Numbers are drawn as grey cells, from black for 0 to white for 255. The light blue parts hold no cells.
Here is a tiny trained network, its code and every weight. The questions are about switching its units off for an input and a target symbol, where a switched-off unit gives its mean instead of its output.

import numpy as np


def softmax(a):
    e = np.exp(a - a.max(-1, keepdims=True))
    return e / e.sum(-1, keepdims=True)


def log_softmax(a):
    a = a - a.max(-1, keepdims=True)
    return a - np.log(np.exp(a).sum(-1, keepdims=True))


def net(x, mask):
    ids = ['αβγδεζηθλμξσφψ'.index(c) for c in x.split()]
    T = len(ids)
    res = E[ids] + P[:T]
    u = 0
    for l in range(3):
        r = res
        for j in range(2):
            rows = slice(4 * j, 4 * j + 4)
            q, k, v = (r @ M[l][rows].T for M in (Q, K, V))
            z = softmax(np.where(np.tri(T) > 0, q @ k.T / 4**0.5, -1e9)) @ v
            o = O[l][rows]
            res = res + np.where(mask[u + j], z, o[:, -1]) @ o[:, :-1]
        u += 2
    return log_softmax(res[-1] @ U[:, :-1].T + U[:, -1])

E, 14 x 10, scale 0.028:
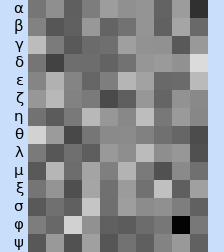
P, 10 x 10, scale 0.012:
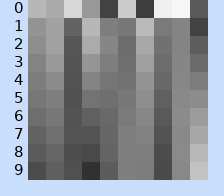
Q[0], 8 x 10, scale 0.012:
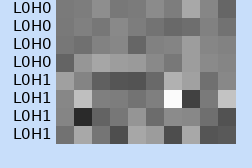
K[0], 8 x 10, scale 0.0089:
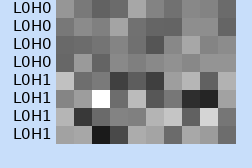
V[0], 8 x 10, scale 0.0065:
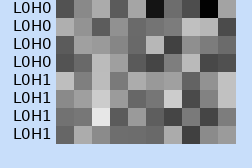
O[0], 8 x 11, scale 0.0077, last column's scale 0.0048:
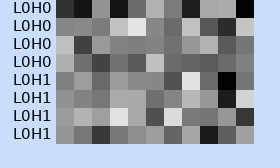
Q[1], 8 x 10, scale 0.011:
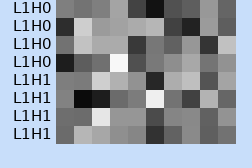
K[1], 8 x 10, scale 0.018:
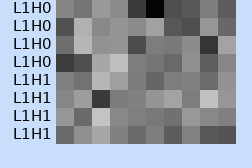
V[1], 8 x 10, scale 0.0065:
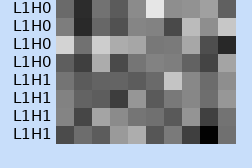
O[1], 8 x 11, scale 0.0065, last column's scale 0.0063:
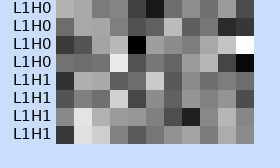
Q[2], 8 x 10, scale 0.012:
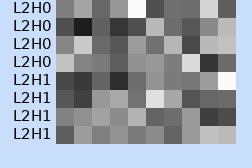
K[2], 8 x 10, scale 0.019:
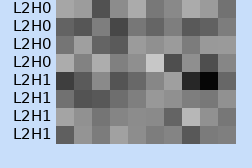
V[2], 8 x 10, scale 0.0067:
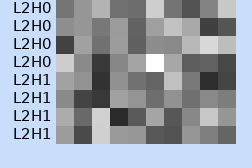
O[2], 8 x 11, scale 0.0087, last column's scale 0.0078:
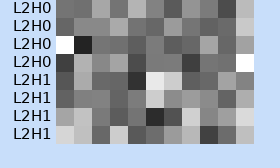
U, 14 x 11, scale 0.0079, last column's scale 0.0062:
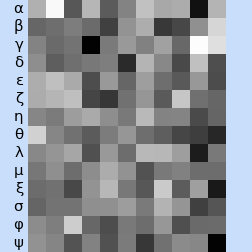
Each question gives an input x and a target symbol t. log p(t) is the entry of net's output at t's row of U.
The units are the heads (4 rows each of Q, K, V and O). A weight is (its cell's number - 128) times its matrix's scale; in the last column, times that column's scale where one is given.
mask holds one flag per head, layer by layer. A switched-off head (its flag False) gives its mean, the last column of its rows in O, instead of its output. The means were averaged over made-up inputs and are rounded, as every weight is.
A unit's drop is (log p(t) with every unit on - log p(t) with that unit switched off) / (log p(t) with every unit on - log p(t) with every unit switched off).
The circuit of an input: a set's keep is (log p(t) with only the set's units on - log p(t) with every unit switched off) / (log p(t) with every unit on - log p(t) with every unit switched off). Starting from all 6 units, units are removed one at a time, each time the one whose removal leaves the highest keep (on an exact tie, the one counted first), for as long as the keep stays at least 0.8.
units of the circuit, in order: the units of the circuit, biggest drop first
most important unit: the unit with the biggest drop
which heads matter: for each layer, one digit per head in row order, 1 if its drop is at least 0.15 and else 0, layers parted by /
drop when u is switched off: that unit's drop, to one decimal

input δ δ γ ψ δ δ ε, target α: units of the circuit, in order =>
L0H1
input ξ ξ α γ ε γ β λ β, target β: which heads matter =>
00 / 10 / 01
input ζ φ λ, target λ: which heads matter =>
00 / 11 / 10
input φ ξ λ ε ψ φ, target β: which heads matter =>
10 / 10 / 01
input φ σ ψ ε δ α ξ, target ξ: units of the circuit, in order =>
L0H0, L2H0, L2H1
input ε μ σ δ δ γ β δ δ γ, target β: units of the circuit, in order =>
L1H0, L2H1
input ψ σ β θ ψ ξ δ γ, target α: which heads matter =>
10 / 11 / 00
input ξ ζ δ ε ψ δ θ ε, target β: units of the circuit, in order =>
L2H1, L2H0, L1H0
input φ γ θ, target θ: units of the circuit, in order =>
L1H0, L2H0
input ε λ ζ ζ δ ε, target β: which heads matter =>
01 / 11 / 11
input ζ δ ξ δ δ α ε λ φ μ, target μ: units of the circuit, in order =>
L0H1, L1H1, L2H1, L1H0
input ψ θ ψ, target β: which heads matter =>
01 / 10 / 01
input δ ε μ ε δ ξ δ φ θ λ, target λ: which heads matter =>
01 / 11 / 10
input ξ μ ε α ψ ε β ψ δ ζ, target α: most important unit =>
L1H1
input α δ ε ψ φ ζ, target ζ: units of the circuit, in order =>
L0H1, L1H1, L0H0
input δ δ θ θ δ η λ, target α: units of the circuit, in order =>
L1H0, L2H0
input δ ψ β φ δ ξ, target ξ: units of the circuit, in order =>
L1H1, L2H0
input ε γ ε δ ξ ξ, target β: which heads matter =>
01 / 11 / 11
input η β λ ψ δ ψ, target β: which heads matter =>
00 / 00 / 01
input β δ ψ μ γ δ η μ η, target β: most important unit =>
L2H1
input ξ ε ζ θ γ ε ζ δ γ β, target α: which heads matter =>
01 / 11 / 00
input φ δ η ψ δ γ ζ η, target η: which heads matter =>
11 / 10 / 01
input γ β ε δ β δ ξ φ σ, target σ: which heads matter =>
00 / 11 / 11
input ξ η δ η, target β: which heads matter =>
00 / 10 / 01
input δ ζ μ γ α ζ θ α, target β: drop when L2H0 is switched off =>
0.1
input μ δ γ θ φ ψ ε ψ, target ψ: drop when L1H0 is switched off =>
0.2
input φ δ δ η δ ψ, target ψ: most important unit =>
L0H1
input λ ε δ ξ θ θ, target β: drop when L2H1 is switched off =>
0.4
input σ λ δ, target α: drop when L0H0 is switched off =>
0.2
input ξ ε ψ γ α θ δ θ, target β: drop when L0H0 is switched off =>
0.0
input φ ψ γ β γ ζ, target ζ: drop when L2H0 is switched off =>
0.1
